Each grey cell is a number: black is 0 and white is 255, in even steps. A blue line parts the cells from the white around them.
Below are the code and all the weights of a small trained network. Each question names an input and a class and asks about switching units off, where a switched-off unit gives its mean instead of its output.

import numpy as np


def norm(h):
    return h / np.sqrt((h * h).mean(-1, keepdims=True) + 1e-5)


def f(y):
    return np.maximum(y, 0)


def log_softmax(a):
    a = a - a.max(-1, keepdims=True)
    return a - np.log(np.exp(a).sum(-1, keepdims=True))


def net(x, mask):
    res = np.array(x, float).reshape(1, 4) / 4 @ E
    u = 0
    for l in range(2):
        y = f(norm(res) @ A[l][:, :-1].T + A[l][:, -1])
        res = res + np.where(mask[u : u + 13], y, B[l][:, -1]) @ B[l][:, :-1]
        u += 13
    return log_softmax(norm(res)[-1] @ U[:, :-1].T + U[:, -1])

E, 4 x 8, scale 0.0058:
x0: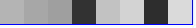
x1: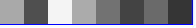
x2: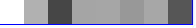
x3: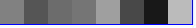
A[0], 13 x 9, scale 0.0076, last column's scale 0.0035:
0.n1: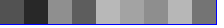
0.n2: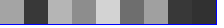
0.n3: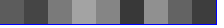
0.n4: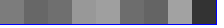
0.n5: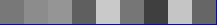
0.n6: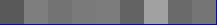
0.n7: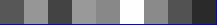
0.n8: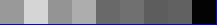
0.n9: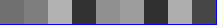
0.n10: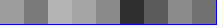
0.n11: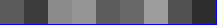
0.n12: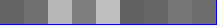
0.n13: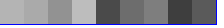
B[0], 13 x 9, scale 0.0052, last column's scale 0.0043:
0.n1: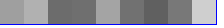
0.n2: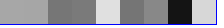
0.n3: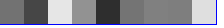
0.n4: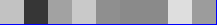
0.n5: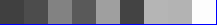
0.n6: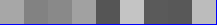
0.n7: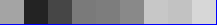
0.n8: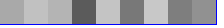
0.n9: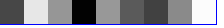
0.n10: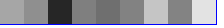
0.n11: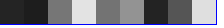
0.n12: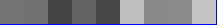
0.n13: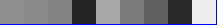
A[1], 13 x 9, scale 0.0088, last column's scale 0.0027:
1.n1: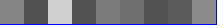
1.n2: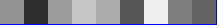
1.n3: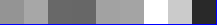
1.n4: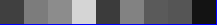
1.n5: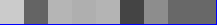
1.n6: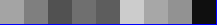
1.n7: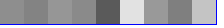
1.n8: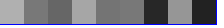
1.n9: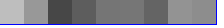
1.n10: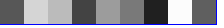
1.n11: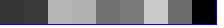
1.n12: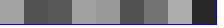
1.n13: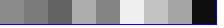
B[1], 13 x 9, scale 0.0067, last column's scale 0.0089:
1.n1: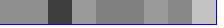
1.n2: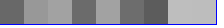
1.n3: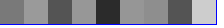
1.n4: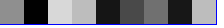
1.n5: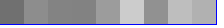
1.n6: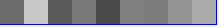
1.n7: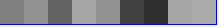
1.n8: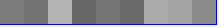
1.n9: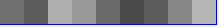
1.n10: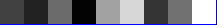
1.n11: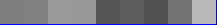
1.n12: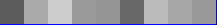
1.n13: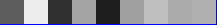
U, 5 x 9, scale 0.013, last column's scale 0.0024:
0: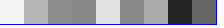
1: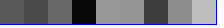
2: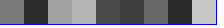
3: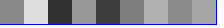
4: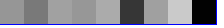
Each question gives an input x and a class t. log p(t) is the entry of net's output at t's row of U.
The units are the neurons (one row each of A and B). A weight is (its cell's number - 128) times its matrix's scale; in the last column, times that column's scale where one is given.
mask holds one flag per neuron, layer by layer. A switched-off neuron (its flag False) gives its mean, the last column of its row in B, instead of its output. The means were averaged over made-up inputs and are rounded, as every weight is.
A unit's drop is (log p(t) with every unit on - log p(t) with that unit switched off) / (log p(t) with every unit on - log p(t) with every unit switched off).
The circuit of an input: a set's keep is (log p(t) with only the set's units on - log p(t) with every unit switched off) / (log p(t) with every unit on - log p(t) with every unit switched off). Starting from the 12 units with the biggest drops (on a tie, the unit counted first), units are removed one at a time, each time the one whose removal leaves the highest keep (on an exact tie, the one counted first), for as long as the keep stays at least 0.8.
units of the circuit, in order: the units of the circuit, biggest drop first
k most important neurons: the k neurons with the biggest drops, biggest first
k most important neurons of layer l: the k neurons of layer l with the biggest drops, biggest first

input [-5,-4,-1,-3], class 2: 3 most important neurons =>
1.n4; 0.n11; 0.n10
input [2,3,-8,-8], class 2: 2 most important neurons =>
1.n4; 0.n11
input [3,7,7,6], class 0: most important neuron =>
0.n2
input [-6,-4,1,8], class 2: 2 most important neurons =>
1.n4; 0.n3
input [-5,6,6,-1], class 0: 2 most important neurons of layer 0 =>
0.n2; 0.n13
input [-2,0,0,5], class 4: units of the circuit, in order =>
0.n4; 1.n10; 1.n12
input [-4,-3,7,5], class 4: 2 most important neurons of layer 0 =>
0.n10; 0.n12
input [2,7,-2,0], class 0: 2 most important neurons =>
1.n10; 0.n2
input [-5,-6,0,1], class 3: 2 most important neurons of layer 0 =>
0.n7; 0.n11
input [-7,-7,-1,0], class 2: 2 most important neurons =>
1.n4; 0.n10
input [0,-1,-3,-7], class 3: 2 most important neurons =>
0.n7; 1.n13
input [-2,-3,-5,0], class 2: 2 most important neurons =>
1.n4; 0.n9
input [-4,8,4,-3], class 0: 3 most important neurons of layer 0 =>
0.n2; 0.n13; 0.n8
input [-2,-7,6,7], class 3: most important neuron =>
0.n9
